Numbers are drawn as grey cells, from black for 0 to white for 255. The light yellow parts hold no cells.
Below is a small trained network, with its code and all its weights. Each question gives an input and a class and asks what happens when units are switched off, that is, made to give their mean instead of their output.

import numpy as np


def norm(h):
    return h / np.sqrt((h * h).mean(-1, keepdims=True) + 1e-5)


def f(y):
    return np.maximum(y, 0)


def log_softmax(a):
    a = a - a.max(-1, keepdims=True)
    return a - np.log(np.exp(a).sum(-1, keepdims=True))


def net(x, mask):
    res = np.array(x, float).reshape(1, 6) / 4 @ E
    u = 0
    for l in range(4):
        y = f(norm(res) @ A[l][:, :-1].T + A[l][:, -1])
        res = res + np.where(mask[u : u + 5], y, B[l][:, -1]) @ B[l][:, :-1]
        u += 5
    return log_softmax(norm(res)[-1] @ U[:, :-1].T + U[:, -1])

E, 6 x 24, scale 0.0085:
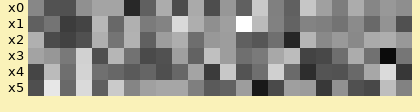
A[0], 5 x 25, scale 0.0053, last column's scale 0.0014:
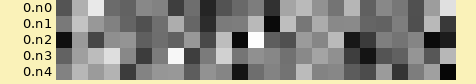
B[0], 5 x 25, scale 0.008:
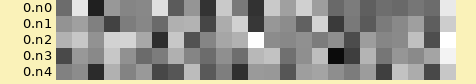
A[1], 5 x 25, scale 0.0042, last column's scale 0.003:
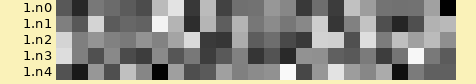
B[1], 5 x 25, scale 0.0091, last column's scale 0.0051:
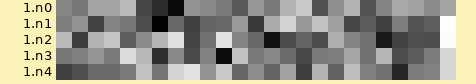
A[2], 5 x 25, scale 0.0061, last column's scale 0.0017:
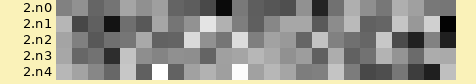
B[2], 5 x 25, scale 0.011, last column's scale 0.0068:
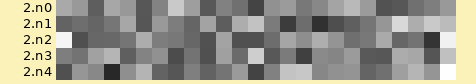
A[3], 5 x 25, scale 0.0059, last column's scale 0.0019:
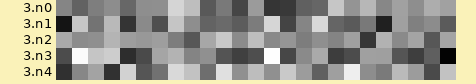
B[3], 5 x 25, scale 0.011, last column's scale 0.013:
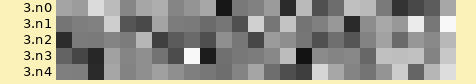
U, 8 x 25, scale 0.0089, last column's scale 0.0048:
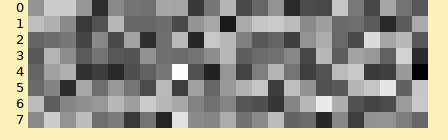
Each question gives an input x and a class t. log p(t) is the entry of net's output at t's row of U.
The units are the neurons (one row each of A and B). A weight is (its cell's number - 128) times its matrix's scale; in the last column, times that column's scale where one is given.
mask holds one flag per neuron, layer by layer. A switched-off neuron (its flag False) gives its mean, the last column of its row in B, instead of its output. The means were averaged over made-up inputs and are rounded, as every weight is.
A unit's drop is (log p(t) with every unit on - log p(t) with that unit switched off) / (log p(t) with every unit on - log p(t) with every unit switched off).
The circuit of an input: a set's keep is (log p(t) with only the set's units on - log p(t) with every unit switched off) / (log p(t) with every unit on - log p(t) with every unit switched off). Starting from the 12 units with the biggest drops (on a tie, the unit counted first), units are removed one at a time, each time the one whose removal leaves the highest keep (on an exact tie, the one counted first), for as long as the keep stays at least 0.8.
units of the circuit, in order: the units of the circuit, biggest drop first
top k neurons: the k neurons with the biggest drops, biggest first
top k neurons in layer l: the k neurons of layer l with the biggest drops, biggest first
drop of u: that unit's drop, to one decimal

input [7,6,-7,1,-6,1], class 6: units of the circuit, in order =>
1.n4, 0.n0, 3.n1, 0.n3
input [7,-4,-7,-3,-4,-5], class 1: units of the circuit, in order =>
3.n1, 3.n3
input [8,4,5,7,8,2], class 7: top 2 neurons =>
3.n3, 0.n2
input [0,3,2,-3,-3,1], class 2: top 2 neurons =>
0.n2, 2.n1
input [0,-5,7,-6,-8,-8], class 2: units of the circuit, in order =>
2.n1
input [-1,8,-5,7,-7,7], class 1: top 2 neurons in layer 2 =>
2.n2, 2.n4
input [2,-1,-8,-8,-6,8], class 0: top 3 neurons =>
3.n0, 1.n2, 0.n0
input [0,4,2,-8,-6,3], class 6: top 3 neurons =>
1.n4, 0.n0, 1.n2
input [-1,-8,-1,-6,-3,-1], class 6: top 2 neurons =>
1.n2, 1.n1
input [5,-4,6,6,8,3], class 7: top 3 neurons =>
3.n3, 0.n2, 3.n4
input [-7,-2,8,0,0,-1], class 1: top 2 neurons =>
1.n1, 1.n3
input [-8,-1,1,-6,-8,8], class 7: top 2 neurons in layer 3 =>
3.n3, 3.n4
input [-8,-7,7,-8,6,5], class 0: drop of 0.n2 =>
0.0
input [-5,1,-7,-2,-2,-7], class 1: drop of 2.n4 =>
0.1
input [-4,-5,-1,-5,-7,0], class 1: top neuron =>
1.n1
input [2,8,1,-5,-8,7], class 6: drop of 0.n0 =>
0.2
